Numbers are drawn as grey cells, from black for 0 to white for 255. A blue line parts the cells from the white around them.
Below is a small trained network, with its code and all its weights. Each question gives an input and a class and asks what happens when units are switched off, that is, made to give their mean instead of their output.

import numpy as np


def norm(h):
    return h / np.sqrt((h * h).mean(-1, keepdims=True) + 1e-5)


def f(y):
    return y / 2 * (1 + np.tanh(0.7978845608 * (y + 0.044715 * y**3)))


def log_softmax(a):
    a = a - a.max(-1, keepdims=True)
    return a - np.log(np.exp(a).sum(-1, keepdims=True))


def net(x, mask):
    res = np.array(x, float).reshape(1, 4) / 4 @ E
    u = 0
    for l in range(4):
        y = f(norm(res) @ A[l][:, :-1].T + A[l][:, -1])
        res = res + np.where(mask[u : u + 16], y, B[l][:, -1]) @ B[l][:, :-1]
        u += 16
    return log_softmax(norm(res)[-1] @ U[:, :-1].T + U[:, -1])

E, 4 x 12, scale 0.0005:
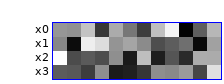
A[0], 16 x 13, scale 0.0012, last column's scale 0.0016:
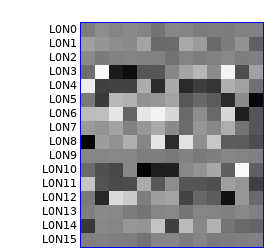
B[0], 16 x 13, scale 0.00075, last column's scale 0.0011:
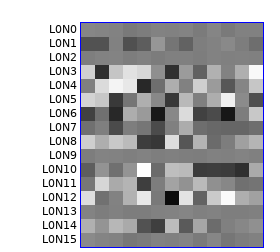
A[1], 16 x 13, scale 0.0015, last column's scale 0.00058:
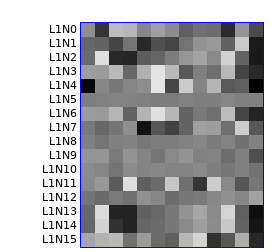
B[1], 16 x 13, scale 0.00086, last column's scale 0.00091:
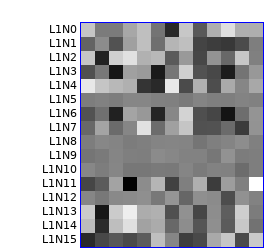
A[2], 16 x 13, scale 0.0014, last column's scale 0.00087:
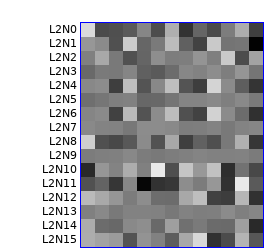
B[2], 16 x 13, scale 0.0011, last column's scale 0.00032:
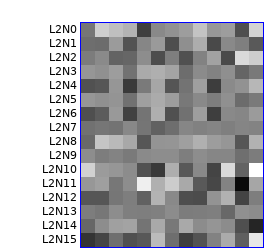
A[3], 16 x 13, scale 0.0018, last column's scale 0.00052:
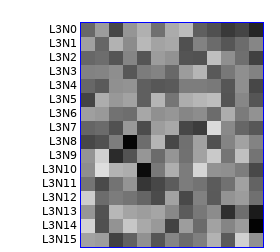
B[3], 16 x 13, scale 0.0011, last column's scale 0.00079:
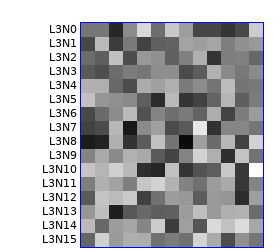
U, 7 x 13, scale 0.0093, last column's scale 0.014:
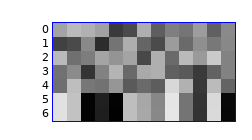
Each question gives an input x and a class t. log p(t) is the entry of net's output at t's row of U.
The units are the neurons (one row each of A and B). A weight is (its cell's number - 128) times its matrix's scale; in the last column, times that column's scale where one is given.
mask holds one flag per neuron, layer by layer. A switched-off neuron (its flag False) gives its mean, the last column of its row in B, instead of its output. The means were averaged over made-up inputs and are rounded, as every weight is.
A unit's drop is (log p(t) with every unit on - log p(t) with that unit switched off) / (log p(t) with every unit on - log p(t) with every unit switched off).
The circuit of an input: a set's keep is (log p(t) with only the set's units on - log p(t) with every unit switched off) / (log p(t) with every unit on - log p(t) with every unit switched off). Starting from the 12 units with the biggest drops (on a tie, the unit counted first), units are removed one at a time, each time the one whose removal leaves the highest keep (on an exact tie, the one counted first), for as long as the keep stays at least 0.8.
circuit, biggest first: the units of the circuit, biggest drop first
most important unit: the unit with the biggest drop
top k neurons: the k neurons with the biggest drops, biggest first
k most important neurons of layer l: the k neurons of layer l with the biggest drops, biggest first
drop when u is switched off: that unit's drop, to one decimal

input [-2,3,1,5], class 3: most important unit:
L0N3
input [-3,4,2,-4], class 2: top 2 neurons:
L0N12, L1N0
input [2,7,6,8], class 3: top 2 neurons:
L2N11, L0N3
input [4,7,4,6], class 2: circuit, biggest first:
L0N12, L1N0, L3N14
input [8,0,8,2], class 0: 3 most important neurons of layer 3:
L3N12, L3N7, L3N10
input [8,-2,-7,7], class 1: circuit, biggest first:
L2N15, L3N8
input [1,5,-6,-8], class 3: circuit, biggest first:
L1N3, L1N6, L3N0
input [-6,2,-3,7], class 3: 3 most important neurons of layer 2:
L2N11, L2N15, L2N12
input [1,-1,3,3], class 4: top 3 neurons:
L0N4, L0N6, L1N4
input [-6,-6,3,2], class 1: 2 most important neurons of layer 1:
L1N0, L1N11
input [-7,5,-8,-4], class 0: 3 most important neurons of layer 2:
L2N10, L2N15, L2N12
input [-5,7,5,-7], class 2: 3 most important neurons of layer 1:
L1N0, L1N1, L1N7
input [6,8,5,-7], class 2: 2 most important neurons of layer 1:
L1N0, L1N11
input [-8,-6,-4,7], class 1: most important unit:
L0N6
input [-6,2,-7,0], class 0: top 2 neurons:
L1N15, L3N10
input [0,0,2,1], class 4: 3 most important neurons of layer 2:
L2N0, L2N2, L2N8
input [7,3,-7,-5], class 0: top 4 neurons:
L1N11, L1N4, L2N10, L2N4
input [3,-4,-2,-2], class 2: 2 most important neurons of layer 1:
L1N11, L1N13
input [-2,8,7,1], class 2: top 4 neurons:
L0N12, L1N0, L1N4, L3N14
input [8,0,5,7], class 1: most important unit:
L2N15
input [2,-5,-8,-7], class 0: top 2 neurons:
L1N4, L0N10
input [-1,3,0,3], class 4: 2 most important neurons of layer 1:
L1N13, L1N2
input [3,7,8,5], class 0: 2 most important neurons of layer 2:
L2N0, L2N8
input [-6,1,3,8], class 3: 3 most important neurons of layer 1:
L1N15, L1N1, L1N7
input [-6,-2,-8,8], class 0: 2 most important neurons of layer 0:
L0N6, L0N8
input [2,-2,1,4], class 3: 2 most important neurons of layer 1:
L1N11, L1N1
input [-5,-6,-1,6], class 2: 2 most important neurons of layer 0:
L0N6, L0N3
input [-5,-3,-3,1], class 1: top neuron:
L0N4
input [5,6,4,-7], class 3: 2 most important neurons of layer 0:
L0N3, L0N6
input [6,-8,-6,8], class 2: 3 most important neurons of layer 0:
L0N6, L0N3, L0N4
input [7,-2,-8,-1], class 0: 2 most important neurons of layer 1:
L1N11, L1N4
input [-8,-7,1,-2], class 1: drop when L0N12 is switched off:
0.2
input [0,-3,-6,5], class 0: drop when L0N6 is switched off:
0.2
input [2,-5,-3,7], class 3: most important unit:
L2N11
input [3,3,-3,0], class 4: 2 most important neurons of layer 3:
L3N9, L3N15
